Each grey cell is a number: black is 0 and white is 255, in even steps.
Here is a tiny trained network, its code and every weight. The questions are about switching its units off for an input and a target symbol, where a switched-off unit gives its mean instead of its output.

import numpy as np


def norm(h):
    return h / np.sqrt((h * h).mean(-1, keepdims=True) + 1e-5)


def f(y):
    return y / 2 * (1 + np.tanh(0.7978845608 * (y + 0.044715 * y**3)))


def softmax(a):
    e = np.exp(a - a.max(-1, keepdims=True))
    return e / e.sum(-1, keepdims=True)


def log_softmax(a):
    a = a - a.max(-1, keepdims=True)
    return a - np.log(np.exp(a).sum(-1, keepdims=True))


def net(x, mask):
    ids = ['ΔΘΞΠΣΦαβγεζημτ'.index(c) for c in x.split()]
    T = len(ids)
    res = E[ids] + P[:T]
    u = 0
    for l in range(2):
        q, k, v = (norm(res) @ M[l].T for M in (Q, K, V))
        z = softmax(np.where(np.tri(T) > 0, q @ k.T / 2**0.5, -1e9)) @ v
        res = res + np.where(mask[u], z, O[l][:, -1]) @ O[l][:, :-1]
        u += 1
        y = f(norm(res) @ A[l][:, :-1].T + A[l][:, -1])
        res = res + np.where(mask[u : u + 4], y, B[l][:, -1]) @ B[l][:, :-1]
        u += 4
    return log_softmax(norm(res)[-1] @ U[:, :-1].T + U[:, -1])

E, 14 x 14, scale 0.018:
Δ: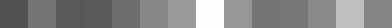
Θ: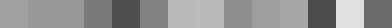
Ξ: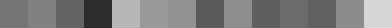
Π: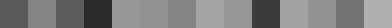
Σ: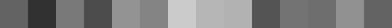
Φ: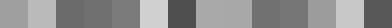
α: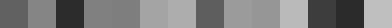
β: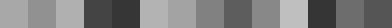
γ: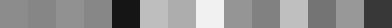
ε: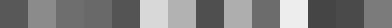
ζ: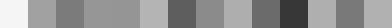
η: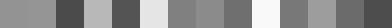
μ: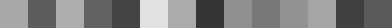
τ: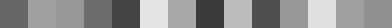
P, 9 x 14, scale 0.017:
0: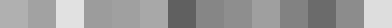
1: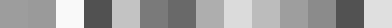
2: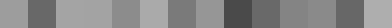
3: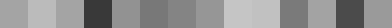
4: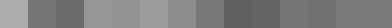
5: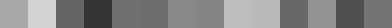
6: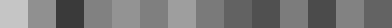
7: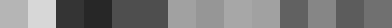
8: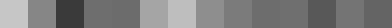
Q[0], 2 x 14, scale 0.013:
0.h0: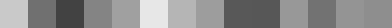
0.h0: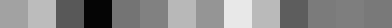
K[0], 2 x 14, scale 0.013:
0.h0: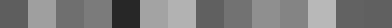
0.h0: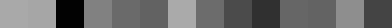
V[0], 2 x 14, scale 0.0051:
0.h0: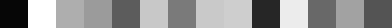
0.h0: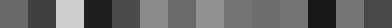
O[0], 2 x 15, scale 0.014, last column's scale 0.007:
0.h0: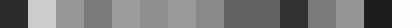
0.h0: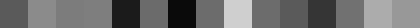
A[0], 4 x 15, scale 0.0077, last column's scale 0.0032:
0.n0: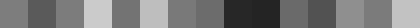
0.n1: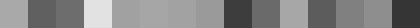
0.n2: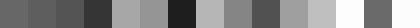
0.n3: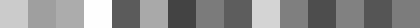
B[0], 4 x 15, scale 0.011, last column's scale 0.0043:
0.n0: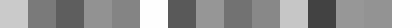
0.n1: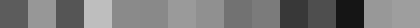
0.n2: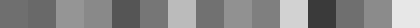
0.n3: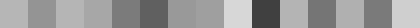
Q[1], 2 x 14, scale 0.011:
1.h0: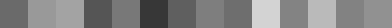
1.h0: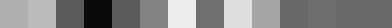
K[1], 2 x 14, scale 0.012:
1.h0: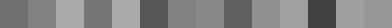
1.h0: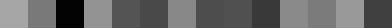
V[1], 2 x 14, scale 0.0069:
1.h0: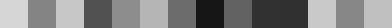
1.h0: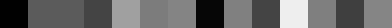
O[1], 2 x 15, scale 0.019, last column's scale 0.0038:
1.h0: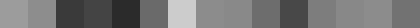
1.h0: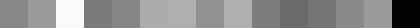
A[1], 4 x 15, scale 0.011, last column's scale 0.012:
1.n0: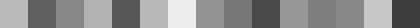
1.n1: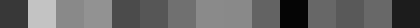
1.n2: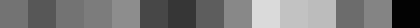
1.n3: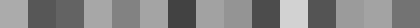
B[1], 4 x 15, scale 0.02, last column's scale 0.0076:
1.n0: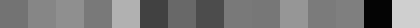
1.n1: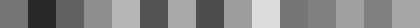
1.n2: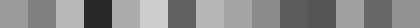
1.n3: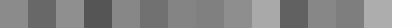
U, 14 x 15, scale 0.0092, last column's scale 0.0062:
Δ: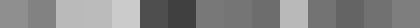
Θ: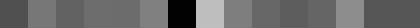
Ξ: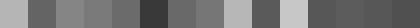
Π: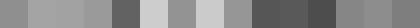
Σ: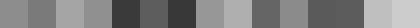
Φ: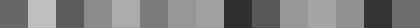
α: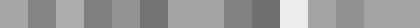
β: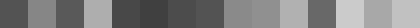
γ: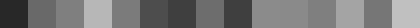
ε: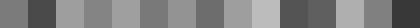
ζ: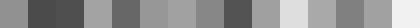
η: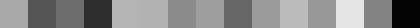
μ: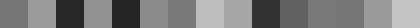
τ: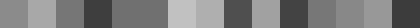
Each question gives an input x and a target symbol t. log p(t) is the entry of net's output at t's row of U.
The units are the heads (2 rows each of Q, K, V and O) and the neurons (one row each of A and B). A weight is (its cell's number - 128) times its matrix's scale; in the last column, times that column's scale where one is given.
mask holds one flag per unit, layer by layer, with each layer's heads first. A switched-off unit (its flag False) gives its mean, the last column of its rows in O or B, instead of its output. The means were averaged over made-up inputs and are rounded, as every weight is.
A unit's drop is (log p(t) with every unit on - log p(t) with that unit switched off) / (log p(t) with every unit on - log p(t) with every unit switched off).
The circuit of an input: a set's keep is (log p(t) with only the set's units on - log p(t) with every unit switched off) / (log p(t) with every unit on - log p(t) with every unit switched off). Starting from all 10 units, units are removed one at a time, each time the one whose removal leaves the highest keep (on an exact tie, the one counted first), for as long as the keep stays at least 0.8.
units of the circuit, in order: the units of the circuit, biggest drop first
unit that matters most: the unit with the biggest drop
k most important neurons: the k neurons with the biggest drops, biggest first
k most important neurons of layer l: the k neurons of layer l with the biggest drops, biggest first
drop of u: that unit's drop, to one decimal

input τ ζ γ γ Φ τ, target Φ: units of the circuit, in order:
(0.h0 1.n3)
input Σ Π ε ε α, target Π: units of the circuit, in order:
(0.h0 1.h0 1.n0)
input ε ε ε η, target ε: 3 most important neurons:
(1.n1 0.n0 0.n2)
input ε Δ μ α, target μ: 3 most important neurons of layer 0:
(0.n2 0.n3 0.n0)
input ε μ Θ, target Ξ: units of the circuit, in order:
(1.n0 0.h0 0.n3)
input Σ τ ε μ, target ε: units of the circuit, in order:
(0.h0 1.n1)
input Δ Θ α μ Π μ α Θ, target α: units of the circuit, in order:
(1.h0 0.h0)
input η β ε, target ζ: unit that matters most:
0.n0
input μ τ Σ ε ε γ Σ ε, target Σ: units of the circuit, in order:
(0.h0 1.h0 1.n0)
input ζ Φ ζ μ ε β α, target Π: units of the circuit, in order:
(1.h0 0.h0 1.n0)
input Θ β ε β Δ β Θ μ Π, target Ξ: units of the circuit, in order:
(1.n0 0.h0)
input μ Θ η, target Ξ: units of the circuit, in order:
(0.n3 1.n0)
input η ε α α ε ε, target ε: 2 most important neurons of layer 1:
(1.n1 1.n0)
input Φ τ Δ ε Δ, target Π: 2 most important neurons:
(0.n2 0.n0)
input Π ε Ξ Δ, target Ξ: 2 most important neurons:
(1.n0 0.n2)
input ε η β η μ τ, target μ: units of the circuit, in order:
(1.h0 0.n2 1.n3)
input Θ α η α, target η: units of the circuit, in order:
(1.n2 0.h0 1.h0)
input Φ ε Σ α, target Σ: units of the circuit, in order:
(0.h0)
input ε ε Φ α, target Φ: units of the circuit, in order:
(0.h0 1.n3)
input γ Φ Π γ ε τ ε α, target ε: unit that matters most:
1.n1
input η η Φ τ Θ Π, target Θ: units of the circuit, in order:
(1.h0 1.n2 0.h0)
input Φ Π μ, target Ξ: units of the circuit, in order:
(1.n0 0.h0 1.h0)
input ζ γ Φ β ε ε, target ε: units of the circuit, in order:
(1.n1 0.h0 0.n0)
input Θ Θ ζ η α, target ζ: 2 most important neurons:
(0.n0 0.n3)
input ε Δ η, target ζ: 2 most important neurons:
(0.n1 1.n3)
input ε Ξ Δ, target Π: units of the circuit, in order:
(0.h0 1.h0 1.n0)
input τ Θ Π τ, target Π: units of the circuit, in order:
(1.h0)
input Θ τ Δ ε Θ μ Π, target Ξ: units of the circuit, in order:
(1.n0 0.h0 0.n2)
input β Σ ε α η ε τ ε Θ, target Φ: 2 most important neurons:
(1.n0 1.n3)
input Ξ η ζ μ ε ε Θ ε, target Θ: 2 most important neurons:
(1.n2 0.n0)
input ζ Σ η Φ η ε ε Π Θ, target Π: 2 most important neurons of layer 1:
(1.n0 1.n1)
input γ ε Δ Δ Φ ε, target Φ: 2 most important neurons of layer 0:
(0.n2 0.n0)
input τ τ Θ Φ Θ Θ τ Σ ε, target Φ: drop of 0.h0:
0.3
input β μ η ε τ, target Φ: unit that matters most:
1.n0
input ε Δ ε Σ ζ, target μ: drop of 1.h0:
0.7
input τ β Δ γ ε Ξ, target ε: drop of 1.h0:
0.2
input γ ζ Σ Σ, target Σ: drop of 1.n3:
0.0
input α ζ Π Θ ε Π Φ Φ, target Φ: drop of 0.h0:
0.6
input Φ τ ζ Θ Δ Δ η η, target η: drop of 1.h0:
0.9
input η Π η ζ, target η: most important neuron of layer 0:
(0.n1)
